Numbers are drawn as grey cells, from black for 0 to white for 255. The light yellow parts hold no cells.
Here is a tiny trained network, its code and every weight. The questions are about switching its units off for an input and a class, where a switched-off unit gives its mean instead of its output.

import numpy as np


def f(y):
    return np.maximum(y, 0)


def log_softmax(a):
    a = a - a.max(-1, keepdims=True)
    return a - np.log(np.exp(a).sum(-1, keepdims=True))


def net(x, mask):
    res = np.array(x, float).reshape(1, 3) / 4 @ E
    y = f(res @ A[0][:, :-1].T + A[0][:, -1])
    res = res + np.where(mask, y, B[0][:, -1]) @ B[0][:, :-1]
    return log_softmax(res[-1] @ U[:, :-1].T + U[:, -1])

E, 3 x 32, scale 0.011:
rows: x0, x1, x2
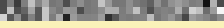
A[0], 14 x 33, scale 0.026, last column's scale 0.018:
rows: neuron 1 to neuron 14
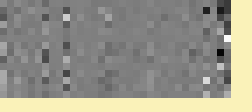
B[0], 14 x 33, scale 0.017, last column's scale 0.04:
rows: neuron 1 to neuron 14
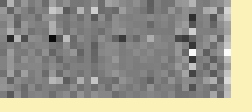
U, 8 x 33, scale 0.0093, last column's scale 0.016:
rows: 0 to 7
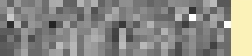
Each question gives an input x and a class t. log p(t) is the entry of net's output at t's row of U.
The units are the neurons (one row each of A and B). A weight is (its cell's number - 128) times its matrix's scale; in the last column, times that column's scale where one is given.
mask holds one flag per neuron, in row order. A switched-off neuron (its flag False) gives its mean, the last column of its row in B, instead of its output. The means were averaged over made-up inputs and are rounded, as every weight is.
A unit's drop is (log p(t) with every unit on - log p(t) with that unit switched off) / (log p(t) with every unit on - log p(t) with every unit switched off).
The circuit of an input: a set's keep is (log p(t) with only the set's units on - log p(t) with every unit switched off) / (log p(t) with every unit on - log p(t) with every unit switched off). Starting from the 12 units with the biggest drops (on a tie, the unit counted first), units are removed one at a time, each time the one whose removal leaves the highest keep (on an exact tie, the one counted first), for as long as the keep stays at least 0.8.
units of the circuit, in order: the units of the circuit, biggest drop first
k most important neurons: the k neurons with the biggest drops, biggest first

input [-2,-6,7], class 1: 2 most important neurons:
(neuron 11; neuron 7)
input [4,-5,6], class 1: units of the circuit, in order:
(neuron 11)
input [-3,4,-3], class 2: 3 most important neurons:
(neuron 2; neuron 6; neuron 12)
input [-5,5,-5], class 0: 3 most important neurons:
(neuron 8; neuron 11; neuron 7)
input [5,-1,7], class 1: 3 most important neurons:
(neuron 11; neuron 12; neuron 7)
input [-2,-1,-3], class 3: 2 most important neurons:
(neuron 2; neuron 11)
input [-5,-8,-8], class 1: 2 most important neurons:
(neuron 3; neuron 9)
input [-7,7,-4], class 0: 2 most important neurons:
(neuron 8; neuron 12)
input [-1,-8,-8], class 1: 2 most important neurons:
(neuron 3; neuron 9)
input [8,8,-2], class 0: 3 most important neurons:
(neuron 8; neuron 2; neuron 1)
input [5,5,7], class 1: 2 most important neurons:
(neuron 8; neuron 12)
